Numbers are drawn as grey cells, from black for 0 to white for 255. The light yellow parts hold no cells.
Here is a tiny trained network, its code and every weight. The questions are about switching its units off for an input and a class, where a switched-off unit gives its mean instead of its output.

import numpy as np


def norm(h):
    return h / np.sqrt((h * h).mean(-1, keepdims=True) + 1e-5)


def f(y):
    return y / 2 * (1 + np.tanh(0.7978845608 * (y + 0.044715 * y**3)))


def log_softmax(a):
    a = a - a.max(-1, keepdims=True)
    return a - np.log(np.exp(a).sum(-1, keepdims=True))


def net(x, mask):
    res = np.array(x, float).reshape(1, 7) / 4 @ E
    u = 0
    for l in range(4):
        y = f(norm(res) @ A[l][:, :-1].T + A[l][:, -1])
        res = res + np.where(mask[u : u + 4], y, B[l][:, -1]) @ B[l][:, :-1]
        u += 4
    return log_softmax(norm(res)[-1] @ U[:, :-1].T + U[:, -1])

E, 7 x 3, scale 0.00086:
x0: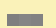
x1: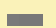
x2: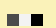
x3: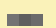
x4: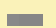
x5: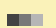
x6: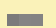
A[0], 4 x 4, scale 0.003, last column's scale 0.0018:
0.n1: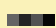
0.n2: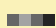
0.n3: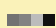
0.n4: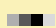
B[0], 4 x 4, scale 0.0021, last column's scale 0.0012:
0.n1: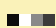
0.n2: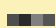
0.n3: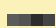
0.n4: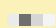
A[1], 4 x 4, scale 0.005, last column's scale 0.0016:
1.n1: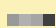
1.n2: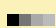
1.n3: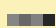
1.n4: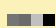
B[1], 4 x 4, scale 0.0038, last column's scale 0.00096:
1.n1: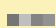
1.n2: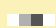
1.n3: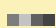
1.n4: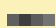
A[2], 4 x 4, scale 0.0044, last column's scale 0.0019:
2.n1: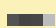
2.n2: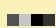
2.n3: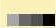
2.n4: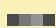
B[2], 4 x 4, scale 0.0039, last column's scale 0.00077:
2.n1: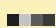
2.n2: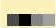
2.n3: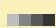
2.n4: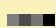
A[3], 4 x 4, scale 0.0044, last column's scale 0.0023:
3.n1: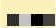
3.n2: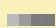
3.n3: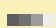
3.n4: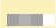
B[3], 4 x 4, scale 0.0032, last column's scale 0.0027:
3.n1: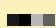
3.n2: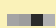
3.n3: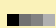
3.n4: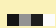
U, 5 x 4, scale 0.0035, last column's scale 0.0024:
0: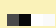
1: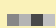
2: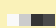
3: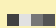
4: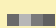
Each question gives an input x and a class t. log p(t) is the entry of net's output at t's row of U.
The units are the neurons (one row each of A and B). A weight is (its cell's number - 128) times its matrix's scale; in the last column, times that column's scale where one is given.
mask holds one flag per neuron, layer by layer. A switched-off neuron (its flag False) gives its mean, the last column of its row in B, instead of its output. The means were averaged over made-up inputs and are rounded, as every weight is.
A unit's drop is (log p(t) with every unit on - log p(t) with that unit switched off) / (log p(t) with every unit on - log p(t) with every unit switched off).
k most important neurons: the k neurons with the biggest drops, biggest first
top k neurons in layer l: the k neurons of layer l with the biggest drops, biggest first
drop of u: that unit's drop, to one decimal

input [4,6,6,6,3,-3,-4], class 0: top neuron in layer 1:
[1.n2]
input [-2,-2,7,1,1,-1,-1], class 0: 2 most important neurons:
[1.n2, 2.n2]
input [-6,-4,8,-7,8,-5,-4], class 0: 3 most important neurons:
[1.n2, 3.n1, 2.n2]
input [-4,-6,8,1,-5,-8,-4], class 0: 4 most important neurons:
[1.n2, 2.n2, 3.n1, 3.n4]
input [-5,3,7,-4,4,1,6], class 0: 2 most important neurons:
[2.n2, 3.n4]
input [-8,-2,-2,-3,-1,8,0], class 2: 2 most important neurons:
[1.n2, 0.n4]
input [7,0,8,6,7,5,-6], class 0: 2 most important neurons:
[2.n2, 3.n4]
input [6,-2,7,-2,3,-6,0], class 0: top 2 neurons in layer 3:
[3.n1, 3.n4]
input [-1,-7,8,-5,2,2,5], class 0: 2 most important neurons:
[2.n2, 3.n1]
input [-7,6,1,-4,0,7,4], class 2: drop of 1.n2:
1.7
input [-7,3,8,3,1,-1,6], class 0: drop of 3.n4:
0.1
